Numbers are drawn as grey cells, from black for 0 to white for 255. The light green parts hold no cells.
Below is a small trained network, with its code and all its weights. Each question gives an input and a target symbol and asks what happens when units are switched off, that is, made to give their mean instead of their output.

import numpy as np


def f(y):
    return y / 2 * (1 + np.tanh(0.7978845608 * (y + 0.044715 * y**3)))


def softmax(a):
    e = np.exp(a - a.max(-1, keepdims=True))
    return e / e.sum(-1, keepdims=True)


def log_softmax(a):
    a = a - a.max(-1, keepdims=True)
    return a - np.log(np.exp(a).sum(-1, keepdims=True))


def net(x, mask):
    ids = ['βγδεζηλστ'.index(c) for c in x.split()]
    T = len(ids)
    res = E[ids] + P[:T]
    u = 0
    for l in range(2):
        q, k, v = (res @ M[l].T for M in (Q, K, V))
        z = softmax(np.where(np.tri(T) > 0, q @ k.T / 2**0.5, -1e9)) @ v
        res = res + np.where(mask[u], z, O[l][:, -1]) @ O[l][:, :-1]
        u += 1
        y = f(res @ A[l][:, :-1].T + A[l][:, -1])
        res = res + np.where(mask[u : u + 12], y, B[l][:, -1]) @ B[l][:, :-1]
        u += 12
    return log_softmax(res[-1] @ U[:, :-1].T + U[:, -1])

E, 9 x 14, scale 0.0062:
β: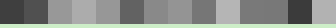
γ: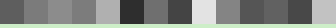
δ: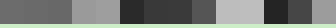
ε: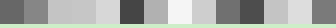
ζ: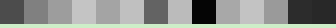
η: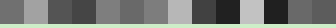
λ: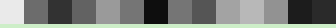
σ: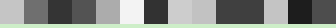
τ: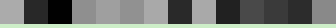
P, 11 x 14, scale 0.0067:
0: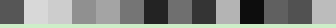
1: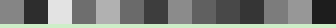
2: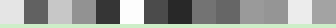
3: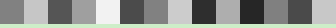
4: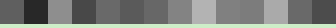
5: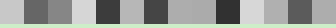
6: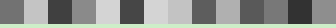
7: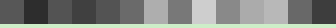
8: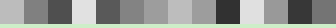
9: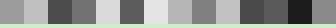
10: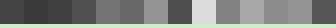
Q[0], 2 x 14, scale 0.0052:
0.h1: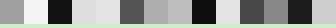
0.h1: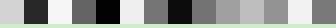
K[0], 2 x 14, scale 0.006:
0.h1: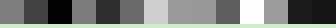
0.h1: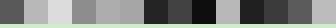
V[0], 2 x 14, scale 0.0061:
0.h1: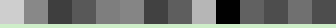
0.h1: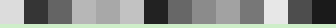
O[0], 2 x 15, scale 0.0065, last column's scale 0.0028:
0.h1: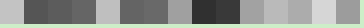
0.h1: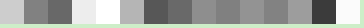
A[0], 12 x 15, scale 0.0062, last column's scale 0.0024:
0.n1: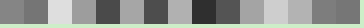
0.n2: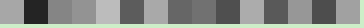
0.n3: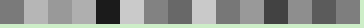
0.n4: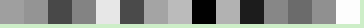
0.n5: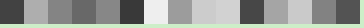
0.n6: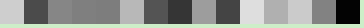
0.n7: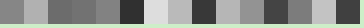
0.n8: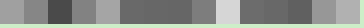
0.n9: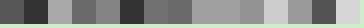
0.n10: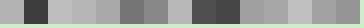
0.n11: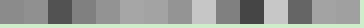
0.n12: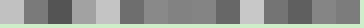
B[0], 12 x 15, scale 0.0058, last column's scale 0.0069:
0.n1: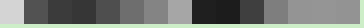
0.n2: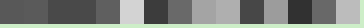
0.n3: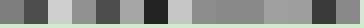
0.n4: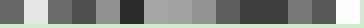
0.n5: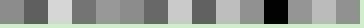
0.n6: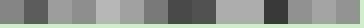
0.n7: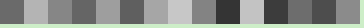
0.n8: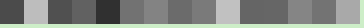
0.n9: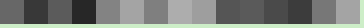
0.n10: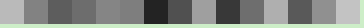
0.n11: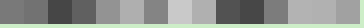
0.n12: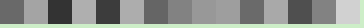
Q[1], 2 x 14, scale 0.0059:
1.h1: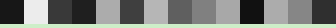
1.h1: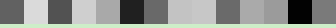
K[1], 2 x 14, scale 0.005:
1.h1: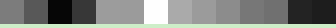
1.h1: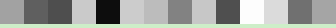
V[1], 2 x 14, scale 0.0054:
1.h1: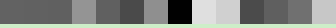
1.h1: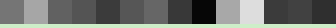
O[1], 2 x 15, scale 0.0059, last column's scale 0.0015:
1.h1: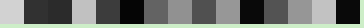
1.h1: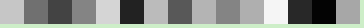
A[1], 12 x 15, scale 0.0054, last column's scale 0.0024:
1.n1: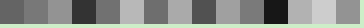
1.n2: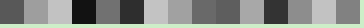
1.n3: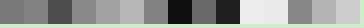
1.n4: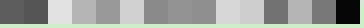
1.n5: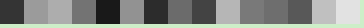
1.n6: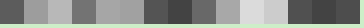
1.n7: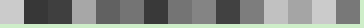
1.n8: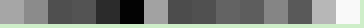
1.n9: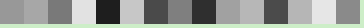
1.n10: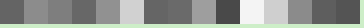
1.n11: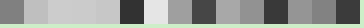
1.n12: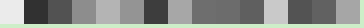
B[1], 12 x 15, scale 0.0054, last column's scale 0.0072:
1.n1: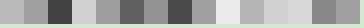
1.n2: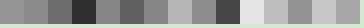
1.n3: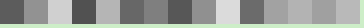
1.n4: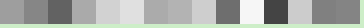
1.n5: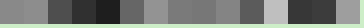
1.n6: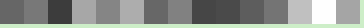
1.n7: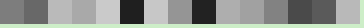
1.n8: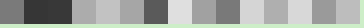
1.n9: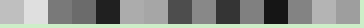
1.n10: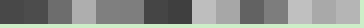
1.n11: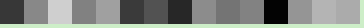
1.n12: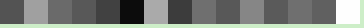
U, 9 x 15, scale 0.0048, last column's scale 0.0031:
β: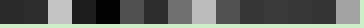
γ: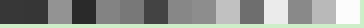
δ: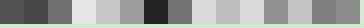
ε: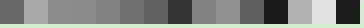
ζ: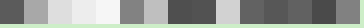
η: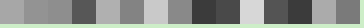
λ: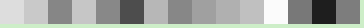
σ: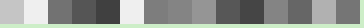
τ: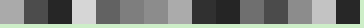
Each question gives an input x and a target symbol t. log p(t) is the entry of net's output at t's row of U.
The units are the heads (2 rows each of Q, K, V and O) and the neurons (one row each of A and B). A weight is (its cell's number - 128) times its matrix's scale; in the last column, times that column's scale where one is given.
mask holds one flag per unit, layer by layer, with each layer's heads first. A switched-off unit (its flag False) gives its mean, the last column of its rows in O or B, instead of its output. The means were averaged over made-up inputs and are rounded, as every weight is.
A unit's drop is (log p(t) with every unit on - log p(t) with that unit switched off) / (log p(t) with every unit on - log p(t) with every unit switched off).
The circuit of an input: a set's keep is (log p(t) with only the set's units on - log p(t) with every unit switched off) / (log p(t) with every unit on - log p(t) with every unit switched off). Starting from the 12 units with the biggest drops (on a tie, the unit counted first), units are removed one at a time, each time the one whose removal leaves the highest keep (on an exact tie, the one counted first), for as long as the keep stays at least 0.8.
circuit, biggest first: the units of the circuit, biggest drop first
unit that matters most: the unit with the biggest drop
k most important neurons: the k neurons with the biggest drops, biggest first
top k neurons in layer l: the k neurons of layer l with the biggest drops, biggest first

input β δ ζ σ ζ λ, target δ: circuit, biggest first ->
1.h1, 1.n10, 0.n4
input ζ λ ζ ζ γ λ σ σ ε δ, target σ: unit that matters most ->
0.h1
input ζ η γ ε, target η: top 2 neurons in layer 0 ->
0.n4, 0.n7
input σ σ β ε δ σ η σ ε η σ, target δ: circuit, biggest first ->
0.n4, 1.n10, 0.h1
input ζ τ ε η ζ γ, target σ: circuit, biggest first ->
1.h1, 1.n9, 0.n4, 1.n5
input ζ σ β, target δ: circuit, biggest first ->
0.h1, 0.n3, 0.n4, 1.n4
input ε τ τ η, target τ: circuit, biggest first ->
0.h1, 1.h1
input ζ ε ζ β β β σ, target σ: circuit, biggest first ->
0.n11, 1.h1, 1.n7, 1.n11
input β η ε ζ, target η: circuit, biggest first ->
0.n4, 0.h1, 0.n7, 1.n2
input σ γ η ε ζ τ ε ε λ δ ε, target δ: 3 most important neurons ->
0.n5, 0.n4, 1.n1
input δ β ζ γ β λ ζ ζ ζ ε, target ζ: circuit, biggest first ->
0.h1, 0.n4, 1.n11
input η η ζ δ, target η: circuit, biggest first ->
0.n4, 0.n7, 0.h1, 1.n2
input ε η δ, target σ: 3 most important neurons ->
1.n9, 1.n5, 0.n4
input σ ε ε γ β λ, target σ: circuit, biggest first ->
1.h1, 1.n9, 0.n4
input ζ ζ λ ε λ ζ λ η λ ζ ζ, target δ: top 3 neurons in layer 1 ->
1.n10, 1.n6, 1.n5
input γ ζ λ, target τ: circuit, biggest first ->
1.h1, 0.n1, 0.n4
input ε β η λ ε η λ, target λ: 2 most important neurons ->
0.n5, 0.n12
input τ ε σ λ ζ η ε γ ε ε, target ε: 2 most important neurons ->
1.n11, 0.n4
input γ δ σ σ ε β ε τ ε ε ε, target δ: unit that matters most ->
1.n1
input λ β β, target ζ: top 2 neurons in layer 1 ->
1.n7, 1.n3
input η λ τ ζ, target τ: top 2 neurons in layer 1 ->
1.n8, 1.n3
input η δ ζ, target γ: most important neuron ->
1.n3
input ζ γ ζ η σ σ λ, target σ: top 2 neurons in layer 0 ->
0.n4, 0.n12
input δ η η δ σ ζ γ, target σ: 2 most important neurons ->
0.n4, 0.n12
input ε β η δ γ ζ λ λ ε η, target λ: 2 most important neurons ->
0.n4, 0.n9
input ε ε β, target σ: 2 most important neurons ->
1.n9, 1.n5
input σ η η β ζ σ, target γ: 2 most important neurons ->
1.n3, 1.n10
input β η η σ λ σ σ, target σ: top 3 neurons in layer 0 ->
0.n12, 0.n4, 0.n11
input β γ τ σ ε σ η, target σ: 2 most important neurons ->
0.n4, 0.n12
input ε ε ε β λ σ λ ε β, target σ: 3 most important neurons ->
1.n9, 0.n4, 0.n11
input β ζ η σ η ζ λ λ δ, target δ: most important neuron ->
1.n10
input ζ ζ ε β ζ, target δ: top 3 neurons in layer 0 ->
0.n4, 0.n3, 0.n10
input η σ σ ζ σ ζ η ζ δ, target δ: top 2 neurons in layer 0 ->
0.n1, 0.n4
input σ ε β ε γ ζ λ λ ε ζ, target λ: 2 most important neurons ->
0.n4, 0.n9
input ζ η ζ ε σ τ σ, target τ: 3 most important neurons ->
0.n12, 0.n4, 0.n10
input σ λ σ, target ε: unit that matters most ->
1.n9
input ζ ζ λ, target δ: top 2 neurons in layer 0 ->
0.n3, 0.n4
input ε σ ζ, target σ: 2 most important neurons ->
1.n9, 1.n5
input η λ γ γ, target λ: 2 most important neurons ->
0.n4, 0.n9
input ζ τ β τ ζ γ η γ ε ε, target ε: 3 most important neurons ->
1.n11, 0.n5, 0.n4
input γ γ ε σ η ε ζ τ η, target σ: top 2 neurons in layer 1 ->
1.n9, 1.n5
